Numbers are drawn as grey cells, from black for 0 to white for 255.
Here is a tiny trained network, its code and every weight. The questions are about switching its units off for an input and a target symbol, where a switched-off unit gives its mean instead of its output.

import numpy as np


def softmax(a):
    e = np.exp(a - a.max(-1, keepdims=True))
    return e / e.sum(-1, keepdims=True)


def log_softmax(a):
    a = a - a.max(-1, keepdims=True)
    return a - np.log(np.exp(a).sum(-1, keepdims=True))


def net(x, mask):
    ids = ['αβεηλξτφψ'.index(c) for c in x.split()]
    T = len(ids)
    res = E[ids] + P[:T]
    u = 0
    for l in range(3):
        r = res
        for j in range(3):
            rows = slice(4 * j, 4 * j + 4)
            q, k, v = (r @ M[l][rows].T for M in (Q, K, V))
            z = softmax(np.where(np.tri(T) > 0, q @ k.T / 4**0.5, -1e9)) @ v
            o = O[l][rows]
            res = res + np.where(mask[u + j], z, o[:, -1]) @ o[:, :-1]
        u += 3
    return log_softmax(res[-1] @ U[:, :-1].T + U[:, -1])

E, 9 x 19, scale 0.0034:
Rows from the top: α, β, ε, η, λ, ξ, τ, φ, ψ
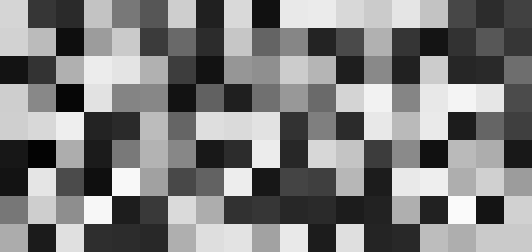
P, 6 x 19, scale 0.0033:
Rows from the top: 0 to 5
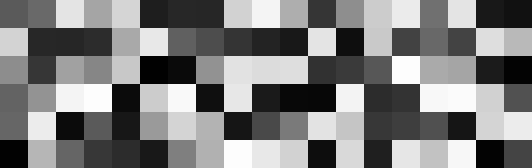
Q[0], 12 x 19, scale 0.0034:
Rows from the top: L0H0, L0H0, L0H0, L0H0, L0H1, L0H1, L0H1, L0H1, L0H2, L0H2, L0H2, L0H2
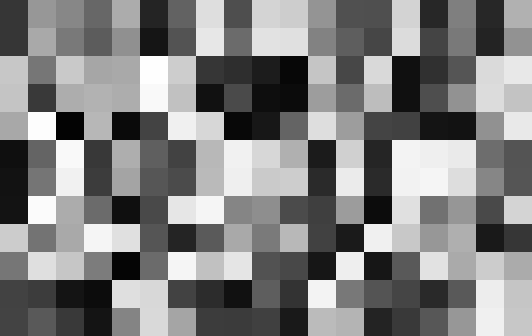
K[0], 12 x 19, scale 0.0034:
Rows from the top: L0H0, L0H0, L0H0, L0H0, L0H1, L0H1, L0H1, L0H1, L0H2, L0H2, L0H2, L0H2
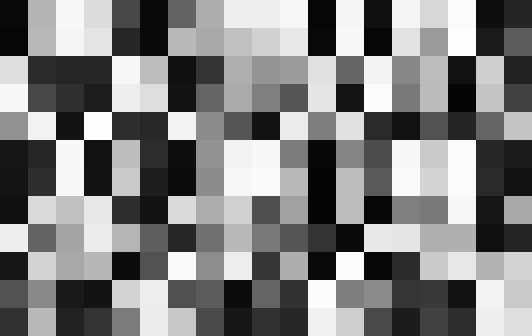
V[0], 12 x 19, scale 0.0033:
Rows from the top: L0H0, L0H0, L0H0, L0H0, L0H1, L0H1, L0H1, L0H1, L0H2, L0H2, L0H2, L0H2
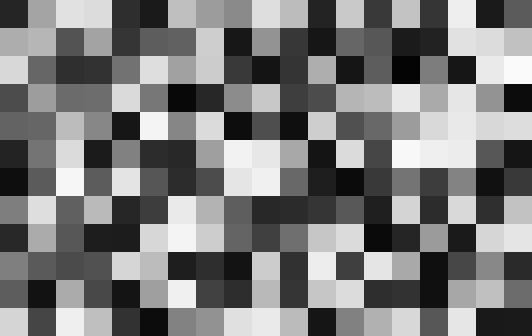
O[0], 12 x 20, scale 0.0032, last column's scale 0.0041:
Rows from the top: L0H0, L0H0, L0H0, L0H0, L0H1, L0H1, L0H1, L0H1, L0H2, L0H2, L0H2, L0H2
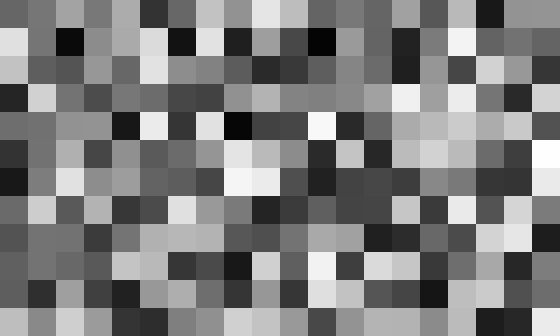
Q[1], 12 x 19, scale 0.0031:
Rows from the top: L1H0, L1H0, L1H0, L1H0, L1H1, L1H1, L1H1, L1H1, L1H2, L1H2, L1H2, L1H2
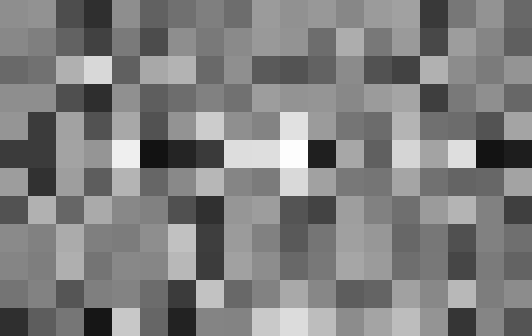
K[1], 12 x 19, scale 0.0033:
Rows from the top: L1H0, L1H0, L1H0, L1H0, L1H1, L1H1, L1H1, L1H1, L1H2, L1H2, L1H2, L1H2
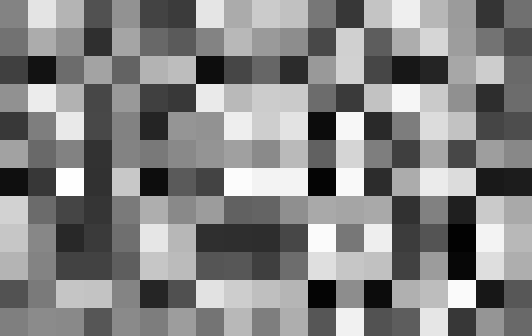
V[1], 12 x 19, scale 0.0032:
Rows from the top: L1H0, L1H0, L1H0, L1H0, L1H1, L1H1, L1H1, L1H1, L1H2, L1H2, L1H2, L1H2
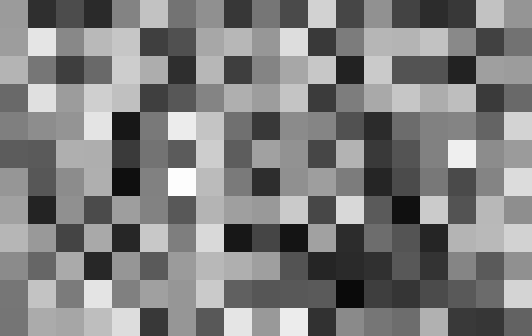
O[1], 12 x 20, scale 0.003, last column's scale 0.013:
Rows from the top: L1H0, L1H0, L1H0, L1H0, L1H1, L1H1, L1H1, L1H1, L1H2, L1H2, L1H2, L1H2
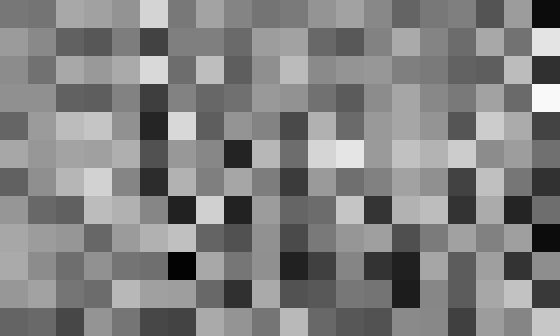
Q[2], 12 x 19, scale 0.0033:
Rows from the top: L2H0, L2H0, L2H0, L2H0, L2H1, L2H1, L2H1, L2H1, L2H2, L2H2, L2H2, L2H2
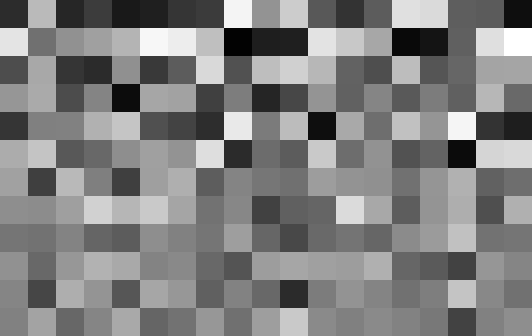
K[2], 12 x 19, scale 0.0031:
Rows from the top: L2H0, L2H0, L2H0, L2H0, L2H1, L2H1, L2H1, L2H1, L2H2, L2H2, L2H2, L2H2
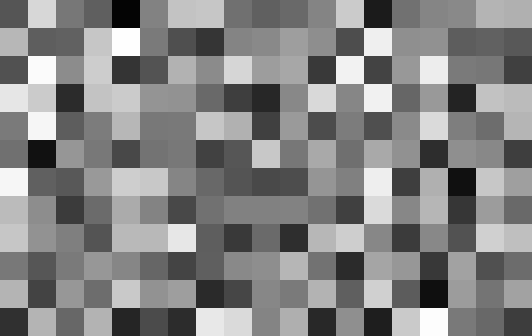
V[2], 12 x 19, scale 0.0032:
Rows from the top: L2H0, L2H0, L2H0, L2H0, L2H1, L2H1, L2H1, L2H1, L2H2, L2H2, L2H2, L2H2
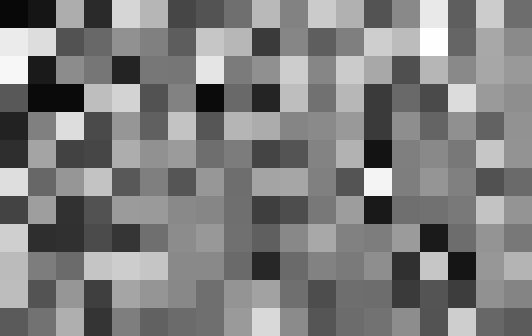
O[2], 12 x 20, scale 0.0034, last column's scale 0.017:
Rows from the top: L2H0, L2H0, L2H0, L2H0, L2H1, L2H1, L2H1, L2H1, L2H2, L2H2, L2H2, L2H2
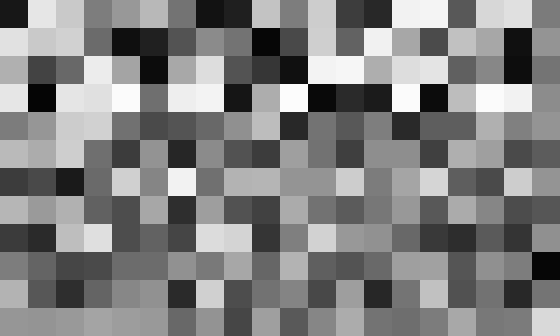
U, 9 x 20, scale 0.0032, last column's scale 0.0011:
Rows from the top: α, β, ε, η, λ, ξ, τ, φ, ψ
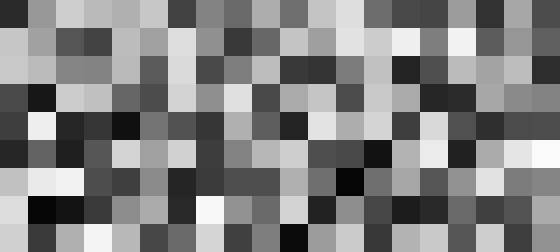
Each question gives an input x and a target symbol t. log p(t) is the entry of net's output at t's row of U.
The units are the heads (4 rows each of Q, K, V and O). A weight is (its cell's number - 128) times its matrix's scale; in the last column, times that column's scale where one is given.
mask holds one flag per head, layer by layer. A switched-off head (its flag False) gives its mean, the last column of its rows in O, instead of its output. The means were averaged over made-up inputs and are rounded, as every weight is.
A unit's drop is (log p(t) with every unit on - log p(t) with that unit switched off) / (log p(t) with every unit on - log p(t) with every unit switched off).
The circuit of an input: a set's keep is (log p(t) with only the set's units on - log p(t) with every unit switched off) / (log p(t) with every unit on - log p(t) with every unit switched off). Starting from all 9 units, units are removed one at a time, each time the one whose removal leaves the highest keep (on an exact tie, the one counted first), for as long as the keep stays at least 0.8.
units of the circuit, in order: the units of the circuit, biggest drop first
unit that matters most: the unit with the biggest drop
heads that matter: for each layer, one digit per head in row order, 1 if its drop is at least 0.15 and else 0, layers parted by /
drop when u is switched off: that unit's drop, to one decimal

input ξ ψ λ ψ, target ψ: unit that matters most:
L1H1
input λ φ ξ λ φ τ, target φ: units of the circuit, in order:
(L2H0; L0H1; L0H0)
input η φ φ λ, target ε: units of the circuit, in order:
(L1H2; L0H1; L1H1; L0H0)
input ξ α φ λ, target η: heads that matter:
110 / 010 / 001
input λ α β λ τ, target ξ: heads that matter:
001 / 000 / 010
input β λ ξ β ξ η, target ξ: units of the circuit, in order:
(L2H0; L0H2)
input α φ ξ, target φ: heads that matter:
010 / 010 / 100
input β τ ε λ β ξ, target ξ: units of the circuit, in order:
(L0H1; L2H0; L0H2)
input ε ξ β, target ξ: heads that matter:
001 / 000 / 110
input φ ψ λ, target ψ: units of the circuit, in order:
(L0H2; L2H0; L0H0; L1H1)
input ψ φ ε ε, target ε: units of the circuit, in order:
(L1H2; L0H1; L0H0)
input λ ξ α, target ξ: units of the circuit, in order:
(L0H2; L2H0)
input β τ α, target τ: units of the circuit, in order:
(L0H2; L2H1; L2H0)
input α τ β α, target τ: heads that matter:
101 / 000 / 110
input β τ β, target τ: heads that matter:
001 / 100 / 100
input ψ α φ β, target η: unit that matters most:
L2H2
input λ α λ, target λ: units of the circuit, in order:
(L2H0; L0H1)
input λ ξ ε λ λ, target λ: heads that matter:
000 / 000 / 100
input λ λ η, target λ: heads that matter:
101 / 000 / 100
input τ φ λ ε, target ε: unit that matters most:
L1H2
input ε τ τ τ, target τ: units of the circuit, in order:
(L2H1; L2H0)
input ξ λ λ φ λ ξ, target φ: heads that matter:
110 / 000 / 100
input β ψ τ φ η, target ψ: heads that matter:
111 / 011 / 000
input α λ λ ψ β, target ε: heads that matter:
111 / 001 / 001
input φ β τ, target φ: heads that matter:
010 / 010 / 100
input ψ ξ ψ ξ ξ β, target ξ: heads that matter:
001 / 000 / 100
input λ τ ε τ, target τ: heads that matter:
000 / 000 / 110
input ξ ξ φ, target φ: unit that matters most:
L0H1
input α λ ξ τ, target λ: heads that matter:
110 / 101 / 100
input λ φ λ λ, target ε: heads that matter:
010 / 011 / 000
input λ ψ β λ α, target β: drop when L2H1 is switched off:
0.1
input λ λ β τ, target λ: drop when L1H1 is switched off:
0.0
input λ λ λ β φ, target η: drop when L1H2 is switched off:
0.2
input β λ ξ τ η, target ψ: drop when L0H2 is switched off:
0.1
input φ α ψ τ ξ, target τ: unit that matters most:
L2H1
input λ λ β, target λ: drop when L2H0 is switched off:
0.8
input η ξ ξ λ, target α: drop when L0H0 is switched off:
0.1
